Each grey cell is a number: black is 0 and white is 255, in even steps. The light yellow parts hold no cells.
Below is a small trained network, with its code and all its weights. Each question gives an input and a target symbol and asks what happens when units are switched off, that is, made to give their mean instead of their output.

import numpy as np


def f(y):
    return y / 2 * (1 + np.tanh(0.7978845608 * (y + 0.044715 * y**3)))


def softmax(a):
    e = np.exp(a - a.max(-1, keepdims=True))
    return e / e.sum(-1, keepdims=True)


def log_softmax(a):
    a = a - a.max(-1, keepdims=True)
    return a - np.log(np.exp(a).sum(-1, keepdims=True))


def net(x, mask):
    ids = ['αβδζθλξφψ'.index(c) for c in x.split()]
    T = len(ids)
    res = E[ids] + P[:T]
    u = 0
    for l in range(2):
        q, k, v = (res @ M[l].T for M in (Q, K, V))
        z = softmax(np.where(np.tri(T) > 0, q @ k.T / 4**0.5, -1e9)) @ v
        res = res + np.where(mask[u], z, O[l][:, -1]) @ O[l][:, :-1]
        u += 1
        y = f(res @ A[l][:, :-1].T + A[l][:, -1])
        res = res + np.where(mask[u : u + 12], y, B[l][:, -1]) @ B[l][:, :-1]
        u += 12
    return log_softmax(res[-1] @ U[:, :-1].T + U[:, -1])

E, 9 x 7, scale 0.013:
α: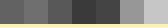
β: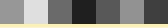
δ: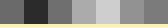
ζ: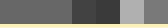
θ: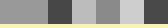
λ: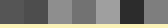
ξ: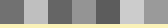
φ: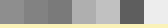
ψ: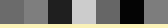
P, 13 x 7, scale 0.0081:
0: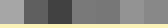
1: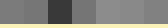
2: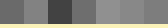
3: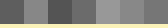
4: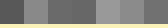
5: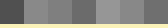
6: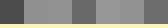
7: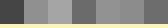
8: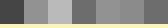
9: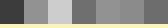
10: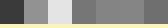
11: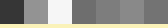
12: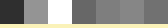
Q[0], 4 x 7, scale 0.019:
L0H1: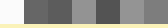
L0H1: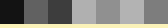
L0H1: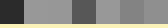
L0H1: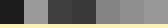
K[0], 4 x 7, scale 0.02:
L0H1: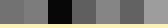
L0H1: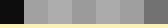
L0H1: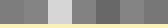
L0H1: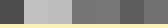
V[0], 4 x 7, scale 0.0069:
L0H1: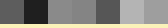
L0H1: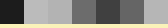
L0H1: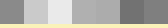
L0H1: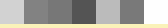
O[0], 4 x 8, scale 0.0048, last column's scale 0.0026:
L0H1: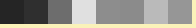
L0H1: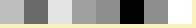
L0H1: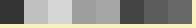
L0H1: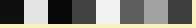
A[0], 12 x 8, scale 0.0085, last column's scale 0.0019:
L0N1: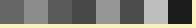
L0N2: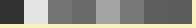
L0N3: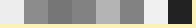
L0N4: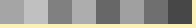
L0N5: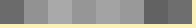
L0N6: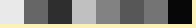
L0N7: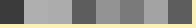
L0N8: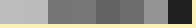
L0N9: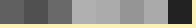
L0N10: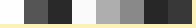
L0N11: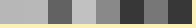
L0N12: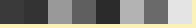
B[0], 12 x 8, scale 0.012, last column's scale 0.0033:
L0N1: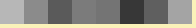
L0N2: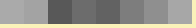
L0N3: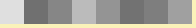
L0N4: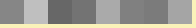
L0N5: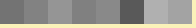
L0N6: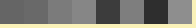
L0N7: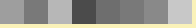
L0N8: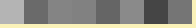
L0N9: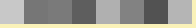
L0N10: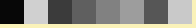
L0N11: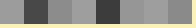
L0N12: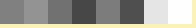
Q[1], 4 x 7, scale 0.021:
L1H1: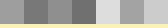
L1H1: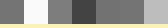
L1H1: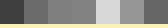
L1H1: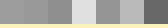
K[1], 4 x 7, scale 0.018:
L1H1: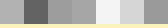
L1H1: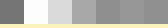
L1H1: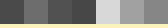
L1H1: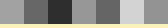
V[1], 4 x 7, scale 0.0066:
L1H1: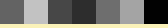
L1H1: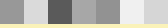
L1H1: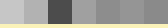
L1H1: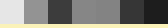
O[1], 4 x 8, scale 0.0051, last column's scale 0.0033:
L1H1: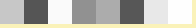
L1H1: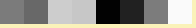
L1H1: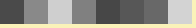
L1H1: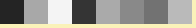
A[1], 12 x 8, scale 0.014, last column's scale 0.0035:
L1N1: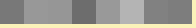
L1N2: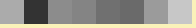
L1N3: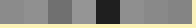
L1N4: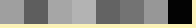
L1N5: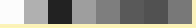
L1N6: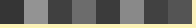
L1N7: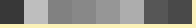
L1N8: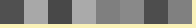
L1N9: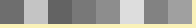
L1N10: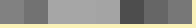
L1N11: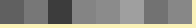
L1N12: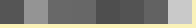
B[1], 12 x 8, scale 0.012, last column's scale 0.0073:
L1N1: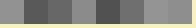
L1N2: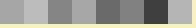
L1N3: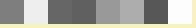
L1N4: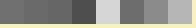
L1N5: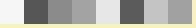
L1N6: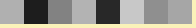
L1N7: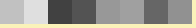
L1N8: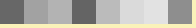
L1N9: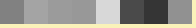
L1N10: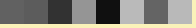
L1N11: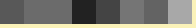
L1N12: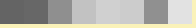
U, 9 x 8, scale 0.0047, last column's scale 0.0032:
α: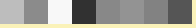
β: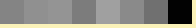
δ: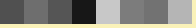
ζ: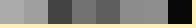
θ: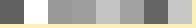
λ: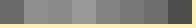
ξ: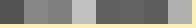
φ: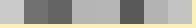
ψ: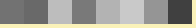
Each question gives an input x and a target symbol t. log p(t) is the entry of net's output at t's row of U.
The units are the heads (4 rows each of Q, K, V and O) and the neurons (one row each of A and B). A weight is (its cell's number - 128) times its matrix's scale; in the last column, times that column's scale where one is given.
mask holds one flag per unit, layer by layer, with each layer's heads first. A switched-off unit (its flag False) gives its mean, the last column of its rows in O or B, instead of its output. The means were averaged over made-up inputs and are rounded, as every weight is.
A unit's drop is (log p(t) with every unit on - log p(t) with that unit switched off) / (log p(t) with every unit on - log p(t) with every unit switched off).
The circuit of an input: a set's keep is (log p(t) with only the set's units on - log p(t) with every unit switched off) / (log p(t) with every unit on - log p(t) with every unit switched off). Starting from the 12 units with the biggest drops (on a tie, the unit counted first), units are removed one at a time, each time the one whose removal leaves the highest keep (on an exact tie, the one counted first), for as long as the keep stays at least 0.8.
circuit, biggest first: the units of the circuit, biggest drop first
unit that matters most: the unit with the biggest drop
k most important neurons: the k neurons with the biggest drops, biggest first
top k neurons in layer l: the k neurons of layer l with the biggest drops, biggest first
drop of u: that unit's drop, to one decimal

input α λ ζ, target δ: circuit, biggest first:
L1H1, L1N11
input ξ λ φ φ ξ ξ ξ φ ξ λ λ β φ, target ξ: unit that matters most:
L0N12
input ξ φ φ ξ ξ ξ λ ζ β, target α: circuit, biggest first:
L1H1, L0H1, L0N8
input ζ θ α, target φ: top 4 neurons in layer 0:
L0N10, L0N1, L0N12, L0N3
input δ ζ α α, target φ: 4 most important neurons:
L1N5, L0N1, L0N12, L0N10
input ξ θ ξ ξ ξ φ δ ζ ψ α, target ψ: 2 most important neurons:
L1N12, L1N6
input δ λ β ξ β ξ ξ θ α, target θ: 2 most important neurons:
L1N3, L1N2
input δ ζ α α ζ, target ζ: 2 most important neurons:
L0N12, L1N6
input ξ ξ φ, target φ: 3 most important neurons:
L1N5, L0N3, L1N3
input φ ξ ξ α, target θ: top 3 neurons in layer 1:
L1N2, L1N3, L1N12
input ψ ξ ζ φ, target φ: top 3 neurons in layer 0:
L0N3, L0N10, L0N11
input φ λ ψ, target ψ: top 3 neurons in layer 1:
L1N6, L1N8, L1N12
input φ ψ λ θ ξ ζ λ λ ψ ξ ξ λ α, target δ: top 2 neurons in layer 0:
L0N2, L0N7
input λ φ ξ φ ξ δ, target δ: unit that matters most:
L1N11
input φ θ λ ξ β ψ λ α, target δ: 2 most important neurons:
L1N11, L0N12
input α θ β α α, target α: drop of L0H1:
0.2
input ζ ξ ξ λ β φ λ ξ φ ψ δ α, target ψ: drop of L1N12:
0.8
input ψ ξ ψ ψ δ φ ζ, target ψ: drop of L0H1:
0.0
